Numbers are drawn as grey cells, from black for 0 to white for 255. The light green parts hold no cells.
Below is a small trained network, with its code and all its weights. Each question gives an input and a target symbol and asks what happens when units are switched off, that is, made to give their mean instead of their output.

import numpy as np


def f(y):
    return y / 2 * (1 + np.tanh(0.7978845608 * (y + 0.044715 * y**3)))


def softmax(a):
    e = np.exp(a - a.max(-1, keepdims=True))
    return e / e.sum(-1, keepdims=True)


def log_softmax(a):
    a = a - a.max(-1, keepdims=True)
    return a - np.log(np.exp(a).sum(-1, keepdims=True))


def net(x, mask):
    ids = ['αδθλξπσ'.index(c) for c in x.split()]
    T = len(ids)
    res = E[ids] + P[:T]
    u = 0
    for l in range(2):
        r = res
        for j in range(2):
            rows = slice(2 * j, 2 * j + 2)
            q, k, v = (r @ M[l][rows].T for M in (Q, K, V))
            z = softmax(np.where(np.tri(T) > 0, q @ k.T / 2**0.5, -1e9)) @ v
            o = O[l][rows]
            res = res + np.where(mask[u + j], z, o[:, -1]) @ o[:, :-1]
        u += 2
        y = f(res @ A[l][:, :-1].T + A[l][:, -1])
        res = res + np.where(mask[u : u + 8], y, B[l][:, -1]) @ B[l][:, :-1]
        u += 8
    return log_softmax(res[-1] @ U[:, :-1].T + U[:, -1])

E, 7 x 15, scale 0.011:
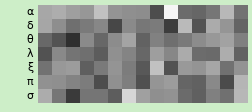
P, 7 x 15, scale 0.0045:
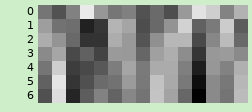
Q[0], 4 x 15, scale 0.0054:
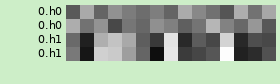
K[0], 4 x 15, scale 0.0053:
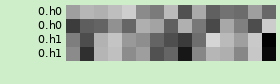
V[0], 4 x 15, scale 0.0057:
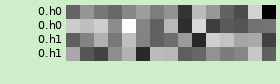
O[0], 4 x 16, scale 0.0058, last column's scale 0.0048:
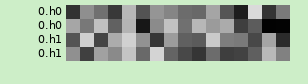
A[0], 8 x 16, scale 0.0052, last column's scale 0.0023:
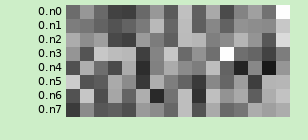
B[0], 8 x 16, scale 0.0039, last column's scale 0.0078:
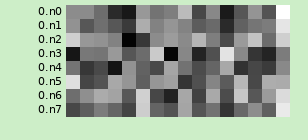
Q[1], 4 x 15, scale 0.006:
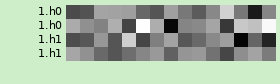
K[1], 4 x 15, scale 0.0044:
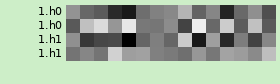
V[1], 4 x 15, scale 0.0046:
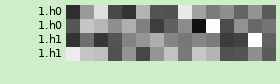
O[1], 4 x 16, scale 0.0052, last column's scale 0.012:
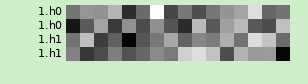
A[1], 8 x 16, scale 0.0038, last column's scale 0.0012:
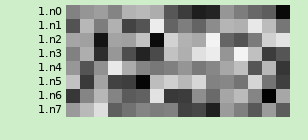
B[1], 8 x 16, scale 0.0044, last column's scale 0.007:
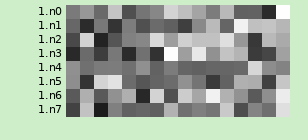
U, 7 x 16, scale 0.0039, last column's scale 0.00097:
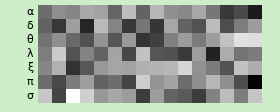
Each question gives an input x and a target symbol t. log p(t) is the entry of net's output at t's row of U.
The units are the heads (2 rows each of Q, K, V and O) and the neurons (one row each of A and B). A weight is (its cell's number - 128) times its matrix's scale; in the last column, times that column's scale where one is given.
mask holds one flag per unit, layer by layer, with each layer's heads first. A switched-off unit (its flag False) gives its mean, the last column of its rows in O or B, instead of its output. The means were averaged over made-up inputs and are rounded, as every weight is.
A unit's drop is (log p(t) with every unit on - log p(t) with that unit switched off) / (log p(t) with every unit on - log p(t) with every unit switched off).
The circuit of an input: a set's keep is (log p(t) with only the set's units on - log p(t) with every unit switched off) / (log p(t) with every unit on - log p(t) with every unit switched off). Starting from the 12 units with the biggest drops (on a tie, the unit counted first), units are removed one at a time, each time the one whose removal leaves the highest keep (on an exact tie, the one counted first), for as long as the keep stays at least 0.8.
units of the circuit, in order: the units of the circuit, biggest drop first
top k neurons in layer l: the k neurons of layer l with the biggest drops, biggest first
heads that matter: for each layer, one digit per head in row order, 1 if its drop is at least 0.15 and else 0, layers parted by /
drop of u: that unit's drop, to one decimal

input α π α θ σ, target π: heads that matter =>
10 / 01
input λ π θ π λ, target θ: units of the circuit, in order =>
[1.h0 1.n1 1.h1 1.n0]
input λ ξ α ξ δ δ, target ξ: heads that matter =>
01 / 11
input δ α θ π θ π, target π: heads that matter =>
11 / 01
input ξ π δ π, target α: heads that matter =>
11 / 11
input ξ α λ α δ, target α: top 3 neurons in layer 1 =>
[1.n6 1.n0 1.n1]
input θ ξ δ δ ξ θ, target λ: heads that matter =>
10 / 01
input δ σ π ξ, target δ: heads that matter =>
01 / 10
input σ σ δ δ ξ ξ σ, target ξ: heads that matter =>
10 / 10
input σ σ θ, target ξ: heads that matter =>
10 / 10
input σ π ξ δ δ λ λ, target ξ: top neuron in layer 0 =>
[0.n0]
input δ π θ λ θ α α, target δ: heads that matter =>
11 / 10
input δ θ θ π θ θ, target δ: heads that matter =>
01 / 10
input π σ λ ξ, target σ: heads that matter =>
10 / 11
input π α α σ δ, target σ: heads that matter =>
11 / 11
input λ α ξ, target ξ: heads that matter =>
01 / 11
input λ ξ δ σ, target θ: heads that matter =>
10 / 11
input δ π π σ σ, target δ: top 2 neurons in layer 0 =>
[0.n5 0.n0]
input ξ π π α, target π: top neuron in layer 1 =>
[1.n3]
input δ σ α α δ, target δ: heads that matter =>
11 / 10
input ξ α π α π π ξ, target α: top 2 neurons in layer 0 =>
[0.n4 0.n6]
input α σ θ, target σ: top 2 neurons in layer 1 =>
[1.n5 1.n7]
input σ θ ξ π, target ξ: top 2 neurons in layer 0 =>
[0.n5 0.n6]
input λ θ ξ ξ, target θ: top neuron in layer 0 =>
[0.n5]
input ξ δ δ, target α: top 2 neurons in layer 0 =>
[0.n6 0.n0]
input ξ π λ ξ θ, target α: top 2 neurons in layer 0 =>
[0.n6 0.n0]
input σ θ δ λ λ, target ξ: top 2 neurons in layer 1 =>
[1.n2 1.n5]
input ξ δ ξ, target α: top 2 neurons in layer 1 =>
[1.n6 1.n0]
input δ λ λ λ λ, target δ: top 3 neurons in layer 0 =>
[0.n0 0.n5 0.n7]
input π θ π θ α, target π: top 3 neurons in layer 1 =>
[1.n3 1.n5 1.n6]
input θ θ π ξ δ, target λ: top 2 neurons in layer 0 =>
[0.n0 0.n2]
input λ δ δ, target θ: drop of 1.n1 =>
0.2
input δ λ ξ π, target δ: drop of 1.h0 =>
1.0
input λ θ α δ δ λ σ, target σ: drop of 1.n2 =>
0.1
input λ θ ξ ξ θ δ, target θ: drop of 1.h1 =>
0.2
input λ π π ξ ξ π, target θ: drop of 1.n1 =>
0.3
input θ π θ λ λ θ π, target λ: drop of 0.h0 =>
0.3
